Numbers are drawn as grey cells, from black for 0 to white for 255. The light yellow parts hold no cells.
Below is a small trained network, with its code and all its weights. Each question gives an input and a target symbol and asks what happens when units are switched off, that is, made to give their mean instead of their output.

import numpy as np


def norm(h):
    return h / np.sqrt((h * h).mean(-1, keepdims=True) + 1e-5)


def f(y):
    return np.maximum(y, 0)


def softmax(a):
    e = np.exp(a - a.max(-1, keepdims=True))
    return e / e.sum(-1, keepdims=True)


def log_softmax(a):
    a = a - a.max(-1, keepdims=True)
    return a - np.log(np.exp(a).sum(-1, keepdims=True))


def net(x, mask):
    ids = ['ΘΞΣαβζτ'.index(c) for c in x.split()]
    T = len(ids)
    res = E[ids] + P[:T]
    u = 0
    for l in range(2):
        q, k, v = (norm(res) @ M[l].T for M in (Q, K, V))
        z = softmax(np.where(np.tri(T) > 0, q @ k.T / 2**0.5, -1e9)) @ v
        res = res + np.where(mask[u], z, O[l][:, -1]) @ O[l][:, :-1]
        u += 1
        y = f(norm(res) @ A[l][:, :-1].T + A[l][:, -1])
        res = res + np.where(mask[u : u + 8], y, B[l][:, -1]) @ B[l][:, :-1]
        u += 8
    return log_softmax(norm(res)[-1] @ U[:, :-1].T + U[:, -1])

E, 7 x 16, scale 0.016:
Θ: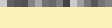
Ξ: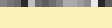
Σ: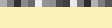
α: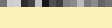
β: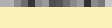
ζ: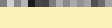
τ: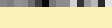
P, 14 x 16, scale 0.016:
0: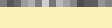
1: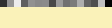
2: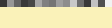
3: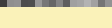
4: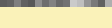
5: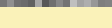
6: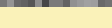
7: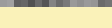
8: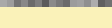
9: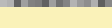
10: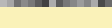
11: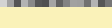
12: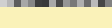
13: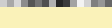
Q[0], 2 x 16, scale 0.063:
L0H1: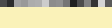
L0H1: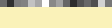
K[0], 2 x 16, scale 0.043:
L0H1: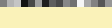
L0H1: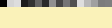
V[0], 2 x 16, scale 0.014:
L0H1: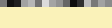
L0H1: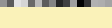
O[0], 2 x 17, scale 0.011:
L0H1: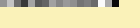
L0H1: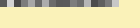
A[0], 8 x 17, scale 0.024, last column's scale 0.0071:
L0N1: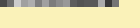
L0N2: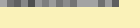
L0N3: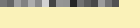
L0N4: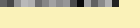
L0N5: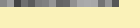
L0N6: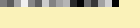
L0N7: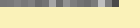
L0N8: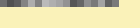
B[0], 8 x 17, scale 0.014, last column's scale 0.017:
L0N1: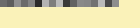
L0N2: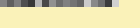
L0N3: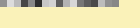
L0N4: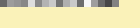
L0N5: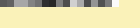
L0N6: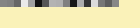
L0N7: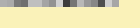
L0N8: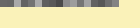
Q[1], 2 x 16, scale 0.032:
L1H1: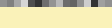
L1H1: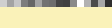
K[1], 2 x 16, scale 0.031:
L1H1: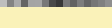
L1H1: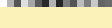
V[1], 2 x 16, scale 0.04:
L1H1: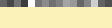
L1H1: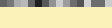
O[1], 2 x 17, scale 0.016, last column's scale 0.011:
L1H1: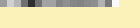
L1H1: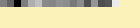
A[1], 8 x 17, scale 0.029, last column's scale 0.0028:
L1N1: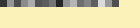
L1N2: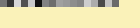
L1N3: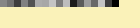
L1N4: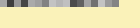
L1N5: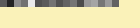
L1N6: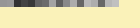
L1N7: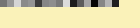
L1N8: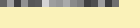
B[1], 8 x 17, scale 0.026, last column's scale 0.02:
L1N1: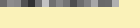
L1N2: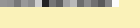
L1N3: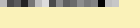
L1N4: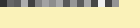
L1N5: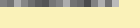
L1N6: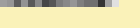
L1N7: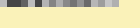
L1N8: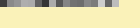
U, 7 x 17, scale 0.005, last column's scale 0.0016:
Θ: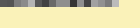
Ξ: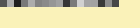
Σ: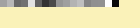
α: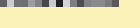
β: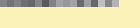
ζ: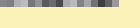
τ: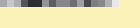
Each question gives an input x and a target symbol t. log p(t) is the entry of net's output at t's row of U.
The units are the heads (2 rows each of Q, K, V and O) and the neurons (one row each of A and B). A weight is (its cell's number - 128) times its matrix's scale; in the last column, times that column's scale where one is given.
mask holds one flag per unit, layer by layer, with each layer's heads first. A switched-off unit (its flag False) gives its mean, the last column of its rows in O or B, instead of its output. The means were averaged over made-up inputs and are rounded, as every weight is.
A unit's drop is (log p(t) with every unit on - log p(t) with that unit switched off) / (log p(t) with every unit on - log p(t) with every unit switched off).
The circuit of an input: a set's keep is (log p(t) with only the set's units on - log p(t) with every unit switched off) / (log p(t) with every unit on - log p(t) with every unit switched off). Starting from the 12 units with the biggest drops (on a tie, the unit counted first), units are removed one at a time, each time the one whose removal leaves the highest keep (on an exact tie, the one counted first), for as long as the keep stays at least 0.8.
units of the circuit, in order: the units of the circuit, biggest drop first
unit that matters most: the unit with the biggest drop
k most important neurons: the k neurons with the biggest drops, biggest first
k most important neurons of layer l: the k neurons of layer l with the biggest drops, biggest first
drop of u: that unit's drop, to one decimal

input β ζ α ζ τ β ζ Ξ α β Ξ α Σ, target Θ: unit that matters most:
L0N6
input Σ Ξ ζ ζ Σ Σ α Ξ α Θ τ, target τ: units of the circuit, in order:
[L0H1 L1N1]
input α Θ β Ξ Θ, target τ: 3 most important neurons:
[L1N2 L0N5 L1N8]
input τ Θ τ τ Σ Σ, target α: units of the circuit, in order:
[L1H1 L1N8 L0N4]
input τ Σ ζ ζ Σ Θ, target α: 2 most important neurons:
[L1N8 L0N4]
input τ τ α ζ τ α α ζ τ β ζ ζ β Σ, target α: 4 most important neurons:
[L0N6 L1N8 L0N4 L0N5]
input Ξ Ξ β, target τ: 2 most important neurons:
[L0N1 L1N2]
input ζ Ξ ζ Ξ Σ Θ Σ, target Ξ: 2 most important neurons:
[L0N6 L1N3]
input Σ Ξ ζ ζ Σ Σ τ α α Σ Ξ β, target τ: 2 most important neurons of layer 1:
[L1N1 L1N2]
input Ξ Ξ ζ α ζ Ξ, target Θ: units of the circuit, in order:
[L1H1 L1N5]
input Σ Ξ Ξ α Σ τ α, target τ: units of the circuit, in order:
[L0H1 L1N1]
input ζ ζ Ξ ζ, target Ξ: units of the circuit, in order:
[L0N6 L1H1]
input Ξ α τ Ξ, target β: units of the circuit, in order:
[L0H1 L1N4]
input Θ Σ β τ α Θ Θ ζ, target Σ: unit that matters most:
L0H1
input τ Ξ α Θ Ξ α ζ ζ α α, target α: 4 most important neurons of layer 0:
[L0N6 L0N4 L0N5 L0N2]
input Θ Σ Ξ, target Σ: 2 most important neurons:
[L1N7 L1N2]
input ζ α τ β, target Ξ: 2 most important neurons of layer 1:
[L1N3 L1N2]
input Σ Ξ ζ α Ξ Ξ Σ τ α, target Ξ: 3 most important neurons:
[L1N5 L1N2 L0N2]
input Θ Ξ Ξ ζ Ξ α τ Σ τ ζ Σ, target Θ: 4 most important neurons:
[L1N5 L1N2 L1N6 L1N3]
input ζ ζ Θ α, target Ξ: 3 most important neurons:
[L0N6 L1N3 L1N2]
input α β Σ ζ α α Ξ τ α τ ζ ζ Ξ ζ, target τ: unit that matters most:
L1H1
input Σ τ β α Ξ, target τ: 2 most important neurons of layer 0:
[L0N7 L0N2]
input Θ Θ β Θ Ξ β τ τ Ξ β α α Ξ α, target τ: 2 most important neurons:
[L1N2 L1N8]
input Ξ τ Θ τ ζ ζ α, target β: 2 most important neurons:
[L1N4 L0N5]
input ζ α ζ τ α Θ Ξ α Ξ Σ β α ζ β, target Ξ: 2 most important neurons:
[L0N6 L1N3]
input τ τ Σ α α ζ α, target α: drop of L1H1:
1.4
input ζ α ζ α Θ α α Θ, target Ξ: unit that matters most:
L0N6
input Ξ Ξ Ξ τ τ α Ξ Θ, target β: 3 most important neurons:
[L1N4 L0N5 L0N7]
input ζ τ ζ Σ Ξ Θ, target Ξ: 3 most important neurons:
[L0N6 L1N3 L1N2]
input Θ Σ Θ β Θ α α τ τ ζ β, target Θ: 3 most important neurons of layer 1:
[L1N5 L1N2 L1N6]
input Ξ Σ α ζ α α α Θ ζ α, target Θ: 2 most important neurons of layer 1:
[L1N5 L1N2]
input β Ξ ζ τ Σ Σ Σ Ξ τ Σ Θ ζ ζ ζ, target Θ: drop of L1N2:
0.3
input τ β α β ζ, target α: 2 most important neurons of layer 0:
[L0N6 L0N4]
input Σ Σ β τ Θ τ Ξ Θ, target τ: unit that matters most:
L0H1
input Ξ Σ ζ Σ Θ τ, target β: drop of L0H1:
1.1
